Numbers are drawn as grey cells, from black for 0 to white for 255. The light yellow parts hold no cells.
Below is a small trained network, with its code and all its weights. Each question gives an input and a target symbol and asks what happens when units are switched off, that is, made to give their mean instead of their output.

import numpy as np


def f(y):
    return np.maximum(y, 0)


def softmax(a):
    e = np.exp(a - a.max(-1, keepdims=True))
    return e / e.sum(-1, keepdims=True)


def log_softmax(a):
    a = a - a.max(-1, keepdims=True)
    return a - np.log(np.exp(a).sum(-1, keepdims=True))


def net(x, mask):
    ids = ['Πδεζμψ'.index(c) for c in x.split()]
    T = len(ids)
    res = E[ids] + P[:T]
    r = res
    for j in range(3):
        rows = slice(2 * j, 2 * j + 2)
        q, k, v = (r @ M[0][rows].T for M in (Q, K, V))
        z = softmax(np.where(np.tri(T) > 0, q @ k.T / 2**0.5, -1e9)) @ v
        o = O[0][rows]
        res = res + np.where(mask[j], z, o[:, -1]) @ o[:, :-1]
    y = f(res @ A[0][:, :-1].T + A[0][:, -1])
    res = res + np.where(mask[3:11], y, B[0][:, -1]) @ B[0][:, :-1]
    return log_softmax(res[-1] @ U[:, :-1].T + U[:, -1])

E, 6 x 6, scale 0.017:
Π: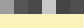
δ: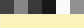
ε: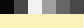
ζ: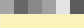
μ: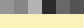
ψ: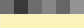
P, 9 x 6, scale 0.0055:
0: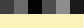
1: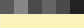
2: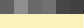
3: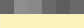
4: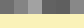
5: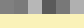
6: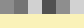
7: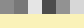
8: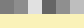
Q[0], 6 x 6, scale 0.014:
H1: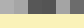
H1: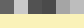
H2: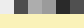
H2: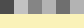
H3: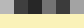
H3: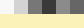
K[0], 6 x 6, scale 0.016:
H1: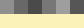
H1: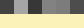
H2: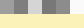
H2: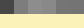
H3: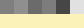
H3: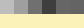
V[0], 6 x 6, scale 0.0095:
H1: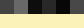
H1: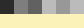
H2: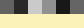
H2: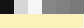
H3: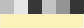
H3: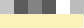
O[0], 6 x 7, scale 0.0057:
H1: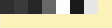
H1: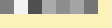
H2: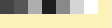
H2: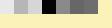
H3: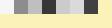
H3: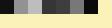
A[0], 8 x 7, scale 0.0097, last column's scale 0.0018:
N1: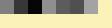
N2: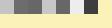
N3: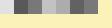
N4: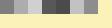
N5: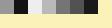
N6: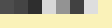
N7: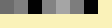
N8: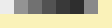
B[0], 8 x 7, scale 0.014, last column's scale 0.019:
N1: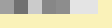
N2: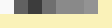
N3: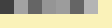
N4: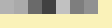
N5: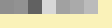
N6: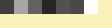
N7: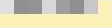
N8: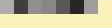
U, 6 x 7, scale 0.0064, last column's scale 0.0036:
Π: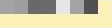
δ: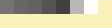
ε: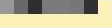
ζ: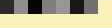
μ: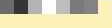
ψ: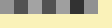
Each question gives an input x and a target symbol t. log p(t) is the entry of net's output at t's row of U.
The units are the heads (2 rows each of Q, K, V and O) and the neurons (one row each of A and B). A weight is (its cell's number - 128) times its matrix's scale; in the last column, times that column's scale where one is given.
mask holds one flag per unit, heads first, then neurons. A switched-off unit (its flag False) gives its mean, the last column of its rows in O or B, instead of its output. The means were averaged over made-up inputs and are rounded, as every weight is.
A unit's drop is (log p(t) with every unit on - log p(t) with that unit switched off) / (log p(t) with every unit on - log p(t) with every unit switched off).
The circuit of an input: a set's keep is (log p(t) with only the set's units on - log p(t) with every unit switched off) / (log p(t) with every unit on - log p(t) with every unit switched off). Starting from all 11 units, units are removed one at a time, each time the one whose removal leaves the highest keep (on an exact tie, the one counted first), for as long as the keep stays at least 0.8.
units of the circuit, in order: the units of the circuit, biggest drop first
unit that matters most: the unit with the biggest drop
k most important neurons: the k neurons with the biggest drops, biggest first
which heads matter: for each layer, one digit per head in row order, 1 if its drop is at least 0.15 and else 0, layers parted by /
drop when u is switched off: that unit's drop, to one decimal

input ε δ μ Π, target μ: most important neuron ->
(N1)
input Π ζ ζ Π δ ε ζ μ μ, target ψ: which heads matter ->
010
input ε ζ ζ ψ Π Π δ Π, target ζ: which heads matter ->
010
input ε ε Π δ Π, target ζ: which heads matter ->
110
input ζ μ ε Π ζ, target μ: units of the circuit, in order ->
(N6, H1)
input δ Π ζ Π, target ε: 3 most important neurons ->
(N2, N8, N7)
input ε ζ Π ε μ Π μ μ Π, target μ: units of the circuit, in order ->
(N6, H1, H2)
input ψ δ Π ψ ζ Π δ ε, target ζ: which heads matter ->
001
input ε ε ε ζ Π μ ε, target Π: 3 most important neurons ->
(N4, N6, N5)
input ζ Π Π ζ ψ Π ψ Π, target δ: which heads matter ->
001
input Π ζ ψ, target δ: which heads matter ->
000
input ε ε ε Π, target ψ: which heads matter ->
010
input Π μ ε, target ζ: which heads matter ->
101
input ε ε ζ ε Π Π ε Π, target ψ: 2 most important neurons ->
(N8, N1)
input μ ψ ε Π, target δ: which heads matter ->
000
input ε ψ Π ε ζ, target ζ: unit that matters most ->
N1
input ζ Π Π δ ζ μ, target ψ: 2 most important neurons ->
(N6, N8)
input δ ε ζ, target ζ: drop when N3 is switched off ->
0.1
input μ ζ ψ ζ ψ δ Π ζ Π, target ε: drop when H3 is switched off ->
-0.1
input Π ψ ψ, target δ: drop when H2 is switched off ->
0.2
